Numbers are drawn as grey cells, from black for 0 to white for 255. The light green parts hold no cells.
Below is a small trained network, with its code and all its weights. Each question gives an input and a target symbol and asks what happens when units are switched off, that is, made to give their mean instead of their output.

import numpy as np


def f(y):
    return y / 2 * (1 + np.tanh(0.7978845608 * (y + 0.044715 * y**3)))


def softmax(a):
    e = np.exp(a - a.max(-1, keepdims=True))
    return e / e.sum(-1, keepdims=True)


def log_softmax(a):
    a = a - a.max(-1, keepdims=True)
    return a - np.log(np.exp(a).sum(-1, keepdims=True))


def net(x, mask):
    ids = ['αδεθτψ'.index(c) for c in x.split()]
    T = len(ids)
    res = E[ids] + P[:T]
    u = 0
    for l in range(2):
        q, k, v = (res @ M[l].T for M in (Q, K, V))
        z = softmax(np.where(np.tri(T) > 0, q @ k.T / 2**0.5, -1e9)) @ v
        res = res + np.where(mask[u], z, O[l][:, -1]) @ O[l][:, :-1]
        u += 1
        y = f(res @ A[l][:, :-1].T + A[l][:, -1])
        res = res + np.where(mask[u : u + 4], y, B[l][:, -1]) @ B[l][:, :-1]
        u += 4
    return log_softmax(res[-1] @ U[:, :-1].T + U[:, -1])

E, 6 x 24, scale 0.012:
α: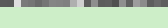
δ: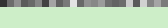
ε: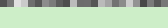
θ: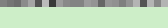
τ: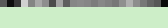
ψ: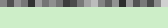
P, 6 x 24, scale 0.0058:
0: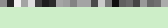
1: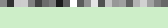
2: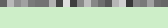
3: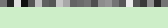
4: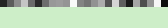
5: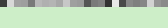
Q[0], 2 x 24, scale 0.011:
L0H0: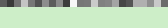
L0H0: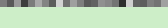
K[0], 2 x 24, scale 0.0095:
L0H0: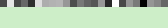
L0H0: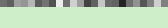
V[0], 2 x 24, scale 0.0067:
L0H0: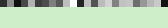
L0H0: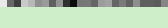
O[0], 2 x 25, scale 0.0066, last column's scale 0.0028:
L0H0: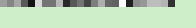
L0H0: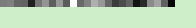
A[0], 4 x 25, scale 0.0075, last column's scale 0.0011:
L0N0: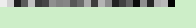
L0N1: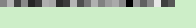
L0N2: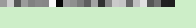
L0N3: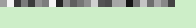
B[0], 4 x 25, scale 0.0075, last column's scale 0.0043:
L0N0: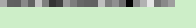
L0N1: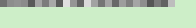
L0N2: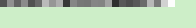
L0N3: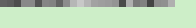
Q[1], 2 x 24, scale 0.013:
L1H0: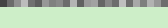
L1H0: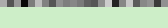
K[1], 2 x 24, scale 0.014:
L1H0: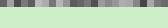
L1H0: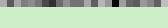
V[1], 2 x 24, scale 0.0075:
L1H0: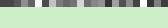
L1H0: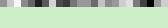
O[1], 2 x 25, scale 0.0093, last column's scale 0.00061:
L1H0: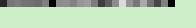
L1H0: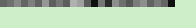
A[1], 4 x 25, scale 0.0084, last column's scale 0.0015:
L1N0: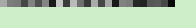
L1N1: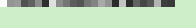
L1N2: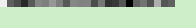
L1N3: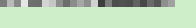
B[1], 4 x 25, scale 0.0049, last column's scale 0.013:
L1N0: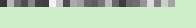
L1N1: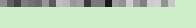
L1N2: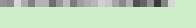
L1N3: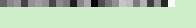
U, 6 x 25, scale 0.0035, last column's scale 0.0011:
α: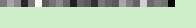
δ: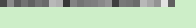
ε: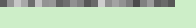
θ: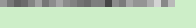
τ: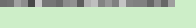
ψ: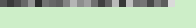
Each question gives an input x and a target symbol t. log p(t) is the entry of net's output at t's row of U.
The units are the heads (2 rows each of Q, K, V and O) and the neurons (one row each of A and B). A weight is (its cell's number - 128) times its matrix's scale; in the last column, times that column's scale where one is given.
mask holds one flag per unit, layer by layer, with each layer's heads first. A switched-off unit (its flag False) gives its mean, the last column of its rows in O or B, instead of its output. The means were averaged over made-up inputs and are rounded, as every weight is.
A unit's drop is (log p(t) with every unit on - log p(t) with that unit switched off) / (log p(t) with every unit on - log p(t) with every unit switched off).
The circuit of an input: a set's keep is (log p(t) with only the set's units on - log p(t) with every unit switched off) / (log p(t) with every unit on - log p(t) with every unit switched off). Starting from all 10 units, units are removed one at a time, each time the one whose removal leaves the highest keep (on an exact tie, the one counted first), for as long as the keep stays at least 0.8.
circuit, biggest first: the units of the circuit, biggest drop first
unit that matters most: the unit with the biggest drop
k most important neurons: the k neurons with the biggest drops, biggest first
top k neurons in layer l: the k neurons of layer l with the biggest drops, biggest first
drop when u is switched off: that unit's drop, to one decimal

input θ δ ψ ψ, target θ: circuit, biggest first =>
(L1H0, L1N1)
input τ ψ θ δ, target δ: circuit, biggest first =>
(L0H0, L1N0)
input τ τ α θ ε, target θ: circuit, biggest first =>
(L1H0, L1N1, L0H0)
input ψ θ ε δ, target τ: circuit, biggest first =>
(L0N0, L1H0, L0H0)
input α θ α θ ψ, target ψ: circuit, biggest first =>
(L1H0, L0H0)
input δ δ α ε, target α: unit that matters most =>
L0H0
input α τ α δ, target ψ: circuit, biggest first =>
(L0H0, L1H0)
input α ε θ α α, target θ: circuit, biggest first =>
(L1N1, L1H0)
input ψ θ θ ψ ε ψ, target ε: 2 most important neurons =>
(L1N2, L0N3)
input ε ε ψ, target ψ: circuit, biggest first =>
(L0N3, L1H0)
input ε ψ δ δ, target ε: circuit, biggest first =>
(L1H0, L1N2)
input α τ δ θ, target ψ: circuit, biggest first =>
(L0H0, L1H0)
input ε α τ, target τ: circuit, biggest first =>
(L1H0, L0H0)
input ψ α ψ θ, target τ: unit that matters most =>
L0N0
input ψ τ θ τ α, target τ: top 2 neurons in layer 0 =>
(L0N1, L0N2)
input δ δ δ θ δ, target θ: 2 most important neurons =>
(L1N1, L0N3)
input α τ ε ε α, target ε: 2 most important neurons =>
(L1N2, L0N1)
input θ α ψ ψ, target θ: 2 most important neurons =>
(L1N1, L0N0)
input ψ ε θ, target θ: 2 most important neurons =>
(L1N1, L0N3)
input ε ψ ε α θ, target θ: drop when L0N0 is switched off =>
0.0
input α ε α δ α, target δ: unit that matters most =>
L0N2
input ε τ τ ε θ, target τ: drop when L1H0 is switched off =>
0.3
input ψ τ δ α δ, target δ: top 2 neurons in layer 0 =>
(L0N2, L0N3)
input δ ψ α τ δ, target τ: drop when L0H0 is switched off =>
0.2
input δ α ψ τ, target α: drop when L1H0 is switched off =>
0.3
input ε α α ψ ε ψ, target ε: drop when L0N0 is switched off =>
0.1
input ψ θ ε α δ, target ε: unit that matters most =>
L1H0
